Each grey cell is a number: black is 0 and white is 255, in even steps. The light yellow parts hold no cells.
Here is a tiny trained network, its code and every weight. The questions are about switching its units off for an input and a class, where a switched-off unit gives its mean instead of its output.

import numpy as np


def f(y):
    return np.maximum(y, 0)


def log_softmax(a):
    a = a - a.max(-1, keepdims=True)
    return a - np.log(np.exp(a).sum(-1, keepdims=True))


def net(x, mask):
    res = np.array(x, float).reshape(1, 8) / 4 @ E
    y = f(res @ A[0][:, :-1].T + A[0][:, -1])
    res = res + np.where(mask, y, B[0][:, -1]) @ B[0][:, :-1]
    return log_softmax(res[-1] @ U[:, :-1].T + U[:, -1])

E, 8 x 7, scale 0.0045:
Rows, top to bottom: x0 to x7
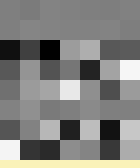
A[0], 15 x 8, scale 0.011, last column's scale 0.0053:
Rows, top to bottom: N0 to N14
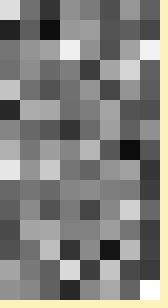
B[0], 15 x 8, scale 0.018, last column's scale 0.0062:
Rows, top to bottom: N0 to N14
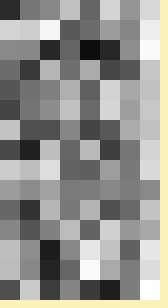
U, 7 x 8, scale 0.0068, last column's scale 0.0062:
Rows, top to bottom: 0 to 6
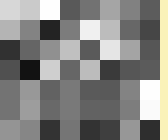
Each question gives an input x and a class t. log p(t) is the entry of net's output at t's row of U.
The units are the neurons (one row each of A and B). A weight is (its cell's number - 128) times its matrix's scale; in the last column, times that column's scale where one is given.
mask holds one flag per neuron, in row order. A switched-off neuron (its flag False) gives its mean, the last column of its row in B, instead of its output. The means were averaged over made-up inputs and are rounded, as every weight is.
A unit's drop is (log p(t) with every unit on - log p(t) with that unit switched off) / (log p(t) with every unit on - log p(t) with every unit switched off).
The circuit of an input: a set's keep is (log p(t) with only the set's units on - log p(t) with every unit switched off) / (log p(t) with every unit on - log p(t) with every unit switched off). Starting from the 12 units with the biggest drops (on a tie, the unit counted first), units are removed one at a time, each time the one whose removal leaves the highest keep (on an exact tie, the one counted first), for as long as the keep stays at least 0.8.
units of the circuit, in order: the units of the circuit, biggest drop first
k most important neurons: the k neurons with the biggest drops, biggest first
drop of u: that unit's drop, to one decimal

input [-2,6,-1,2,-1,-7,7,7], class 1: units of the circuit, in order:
(N12)
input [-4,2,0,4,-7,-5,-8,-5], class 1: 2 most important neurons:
(N13; N2)
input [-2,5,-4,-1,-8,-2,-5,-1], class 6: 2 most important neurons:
(N14; N6)
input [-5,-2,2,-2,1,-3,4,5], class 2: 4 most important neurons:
(N4; N0; N13; N14)
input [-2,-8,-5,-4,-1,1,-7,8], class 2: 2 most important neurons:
(N0; N12)
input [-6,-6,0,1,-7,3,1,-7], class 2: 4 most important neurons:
(N5; N2; N11; N13)
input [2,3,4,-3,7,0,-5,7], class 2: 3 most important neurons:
(N0; N14; N4)
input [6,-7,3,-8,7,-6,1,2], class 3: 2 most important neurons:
(N7; N14)
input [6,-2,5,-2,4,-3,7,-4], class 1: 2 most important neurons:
(N12; N14)
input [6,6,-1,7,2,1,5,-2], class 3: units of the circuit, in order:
(N10; N3)
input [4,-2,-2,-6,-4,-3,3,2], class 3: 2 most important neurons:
(N7; N2)
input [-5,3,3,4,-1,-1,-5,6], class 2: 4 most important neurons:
(N0; N12; N4; N2)
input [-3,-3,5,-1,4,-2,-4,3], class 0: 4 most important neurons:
(N1; N14; N12; N6)
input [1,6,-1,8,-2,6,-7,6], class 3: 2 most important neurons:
(N3; N10)
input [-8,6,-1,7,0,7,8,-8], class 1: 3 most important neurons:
(N12; N0; N4)
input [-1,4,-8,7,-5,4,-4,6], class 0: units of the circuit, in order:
(N8)
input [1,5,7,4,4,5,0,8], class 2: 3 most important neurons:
(N0; N4; N8)
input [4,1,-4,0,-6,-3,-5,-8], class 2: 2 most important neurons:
(N5; N2)
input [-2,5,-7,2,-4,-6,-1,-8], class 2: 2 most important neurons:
(N5; N1)
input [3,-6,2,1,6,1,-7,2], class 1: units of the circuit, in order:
(N13)
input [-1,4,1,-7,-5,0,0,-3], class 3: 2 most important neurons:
(N7; N2)
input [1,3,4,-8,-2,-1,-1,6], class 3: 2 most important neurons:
(N7; N5)
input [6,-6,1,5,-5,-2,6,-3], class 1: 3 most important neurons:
(N12; N2; N7)
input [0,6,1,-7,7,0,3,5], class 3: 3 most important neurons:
(N7; N14; N6)
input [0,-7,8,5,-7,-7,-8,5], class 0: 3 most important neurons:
(N1; N12; N2)
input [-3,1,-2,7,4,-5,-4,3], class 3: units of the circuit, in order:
(N3; N10)
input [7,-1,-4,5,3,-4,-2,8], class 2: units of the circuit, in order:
(N0)
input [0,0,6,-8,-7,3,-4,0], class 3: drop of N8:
0.3
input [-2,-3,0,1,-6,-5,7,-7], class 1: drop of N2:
0.3
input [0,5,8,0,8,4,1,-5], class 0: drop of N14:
0.2
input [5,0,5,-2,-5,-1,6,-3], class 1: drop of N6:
-0.1
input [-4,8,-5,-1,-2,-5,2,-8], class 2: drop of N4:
0.0
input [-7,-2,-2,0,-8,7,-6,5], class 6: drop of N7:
0.1
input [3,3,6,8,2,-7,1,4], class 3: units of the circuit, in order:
(N10)
